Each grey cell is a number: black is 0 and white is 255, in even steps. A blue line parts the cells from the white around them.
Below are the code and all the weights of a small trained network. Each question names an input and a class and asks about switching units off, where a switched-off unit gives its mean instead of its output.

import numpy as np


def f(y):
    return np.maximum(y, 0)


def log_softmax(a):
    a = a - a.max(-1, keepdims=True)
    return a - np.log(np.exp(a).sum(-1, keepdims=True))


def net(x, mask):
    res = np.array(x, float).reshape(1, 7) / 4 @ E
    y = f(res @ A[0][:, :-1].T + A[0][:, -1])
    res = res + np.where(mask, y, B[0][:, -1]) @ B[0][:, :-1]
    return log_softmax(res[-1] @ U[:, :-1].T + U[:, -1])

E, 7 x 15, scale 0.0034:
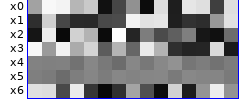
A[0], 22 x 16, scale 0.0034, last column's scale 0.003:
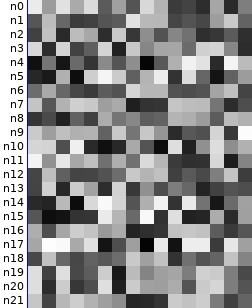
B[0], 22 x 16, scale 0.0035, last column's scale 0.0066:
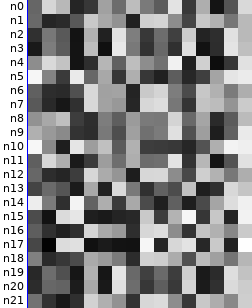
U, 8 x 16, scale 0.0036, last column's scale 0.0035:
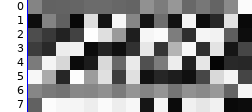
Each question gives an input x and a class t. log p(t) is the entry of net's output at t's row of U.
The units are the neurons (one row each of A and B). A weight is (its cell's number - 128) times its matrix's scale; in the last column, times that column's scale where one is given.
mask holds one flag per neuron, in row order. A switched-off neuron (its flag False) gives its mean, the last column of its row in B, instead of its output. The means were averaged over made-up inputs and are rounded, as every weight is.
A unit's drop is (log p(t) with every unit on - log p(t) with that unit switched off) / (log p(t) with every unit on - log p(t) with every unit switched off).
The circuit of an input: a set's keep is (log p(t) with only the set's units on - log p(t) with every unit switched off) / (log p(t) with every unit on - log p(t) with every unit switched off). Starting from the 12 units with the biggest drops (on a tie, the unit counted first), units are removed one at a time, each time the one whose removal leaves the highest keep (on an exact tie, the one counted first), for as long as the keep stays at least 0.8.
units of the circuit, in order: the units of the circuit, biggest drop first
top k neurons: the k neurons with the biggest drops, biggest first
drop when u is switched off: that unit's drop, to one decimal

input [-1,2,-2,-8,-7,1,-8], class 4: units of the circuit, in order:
[n4]
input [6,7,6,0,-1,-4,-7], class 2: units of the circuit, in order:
[n18; n12]
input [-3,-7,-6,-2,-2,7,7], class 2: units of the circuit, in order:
[n21; n7]
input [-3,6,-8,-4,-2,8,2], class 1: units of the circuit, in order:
[n20; n3]
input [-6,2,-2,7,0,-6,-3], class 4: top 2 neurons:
[n11; n17]
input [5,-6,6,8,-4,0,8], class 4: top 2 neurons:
[n0; n11]
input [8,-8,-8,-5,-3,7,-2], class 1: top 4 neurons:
[n19; n3; n20; n15]
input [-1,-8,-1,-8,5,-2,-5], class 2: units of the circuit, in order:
[n16; n21]
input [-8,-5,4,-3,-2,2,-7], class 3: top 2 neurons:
[n15; n10]
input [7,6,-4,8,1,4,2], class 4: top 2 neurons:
[n11; n0]
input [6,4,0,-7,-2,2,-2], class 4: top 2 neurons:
[n4; n15]
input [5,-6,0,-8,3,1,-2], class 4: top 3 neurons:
[n4; n8; n15]
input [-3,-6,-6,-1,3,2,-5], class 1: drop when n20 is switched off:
0.4
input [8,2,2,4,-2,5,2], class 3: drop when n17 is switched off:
0.9
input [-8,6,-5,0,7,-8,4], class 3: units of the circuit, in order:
[n15]
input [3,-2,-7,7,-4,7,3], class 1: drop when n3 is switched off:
0.4
